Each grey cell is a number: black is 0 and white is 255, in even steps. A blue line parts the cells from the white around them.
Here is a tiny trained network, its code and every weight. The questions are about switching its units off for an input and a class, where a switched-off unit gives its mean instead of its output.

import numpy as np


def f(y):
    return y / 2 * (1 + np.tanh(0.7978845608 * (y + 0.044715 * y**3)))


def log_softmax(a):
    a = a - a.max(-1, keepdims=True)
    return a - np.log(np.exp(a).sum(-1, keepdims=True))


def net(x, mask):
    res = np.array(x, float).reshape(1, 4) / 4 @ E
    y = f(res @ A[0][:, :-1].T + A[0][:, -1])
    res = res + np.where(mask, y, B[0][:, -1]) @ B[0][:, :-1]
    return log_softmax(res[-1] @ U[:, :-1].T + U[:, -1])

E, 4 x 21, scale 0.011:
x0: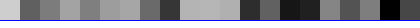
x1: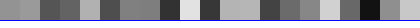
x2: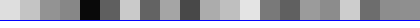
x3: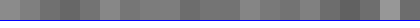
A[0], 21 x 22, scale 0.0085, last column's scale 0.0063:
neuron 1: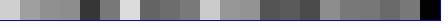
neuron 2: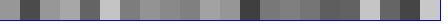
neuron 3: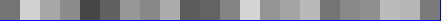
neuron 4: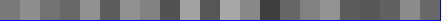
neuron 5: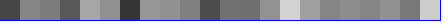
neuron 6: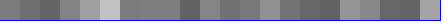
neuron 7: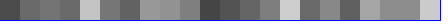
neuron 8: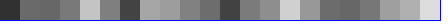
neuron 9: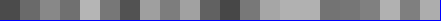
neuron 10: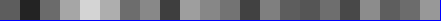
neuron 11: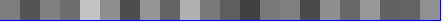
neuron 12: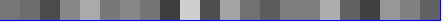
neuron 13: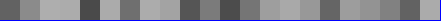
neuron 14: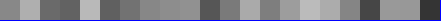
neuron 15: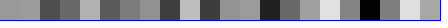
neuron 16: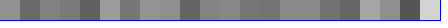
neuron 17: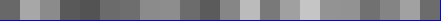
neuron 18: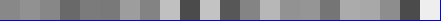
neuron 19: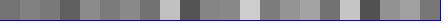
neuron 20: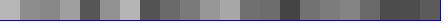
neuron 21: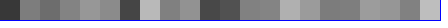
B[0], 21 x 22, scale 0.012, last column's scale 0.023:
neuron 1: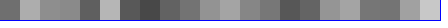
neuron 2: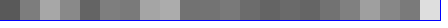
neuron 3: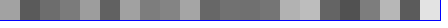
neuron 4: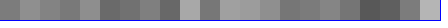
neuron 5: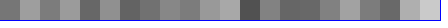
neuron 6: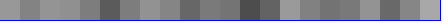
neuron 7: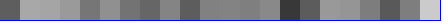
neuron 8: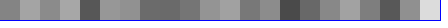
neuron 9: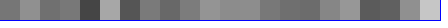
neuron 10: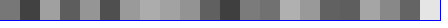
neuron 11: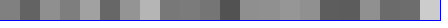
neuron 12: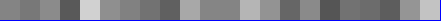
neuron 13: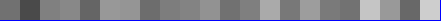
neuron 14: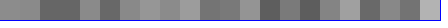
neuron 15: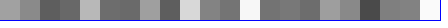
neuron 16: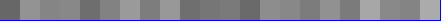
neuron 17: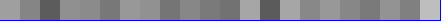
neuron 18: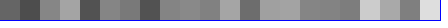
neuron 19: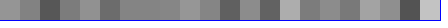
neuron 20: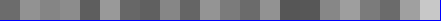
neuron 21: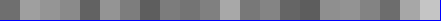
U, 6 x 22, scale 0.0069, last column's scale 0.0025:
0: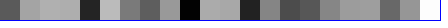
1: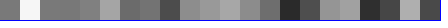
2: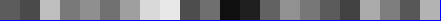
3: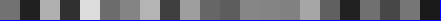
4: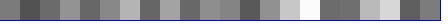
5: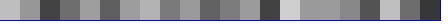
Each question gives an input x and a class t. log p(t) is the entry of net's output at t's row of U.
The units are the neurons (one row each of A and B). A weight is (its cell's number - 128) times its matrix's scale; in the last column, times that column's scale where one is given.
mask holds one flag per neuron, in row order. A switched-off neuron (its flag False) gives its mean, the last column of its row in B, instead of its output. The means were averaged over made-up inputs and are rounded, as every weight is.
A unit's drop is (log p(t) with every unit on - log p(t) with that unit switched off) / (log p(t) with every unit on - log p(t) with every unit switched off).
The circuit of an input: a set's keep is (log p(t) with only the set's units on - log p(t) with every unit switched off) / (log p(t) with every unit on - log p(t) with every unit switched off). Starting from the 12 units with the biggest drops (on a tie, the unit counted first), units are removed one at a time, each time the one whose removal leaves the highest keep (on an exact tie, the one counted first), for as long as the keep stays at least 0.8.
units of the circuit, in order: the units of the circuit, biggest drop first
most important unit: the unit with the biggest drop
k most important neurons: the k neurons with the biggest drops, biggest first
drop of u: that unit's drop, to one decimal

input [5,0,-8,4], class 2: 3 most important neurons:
(neuron 15; neuron 10; neuron 2)
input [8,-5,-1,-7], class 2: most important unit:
neuron 10
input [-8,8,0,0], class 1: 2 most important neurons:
(neuron 8; neuron 5)
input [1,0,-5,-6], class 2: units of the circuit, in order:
(neuron 10; neuron 15)
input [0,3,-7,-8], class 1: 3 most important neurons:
(neuron 8; neuron 7; neuron 3)
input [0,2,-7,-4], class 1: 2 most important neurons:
(neuron 8; neuron 7)
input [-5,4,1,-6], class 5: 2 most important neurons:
(neuron 3; neuron 1)
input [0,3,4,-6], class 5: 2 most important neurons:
(neuron 8; neuron 7)
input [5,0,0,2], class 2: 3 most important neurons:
(neuron 15; neuron 8; neuron 10)
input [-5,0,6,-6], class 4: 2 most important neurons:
(neuron 15; neuron 18)
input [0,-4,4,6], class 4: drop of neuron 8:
0.2
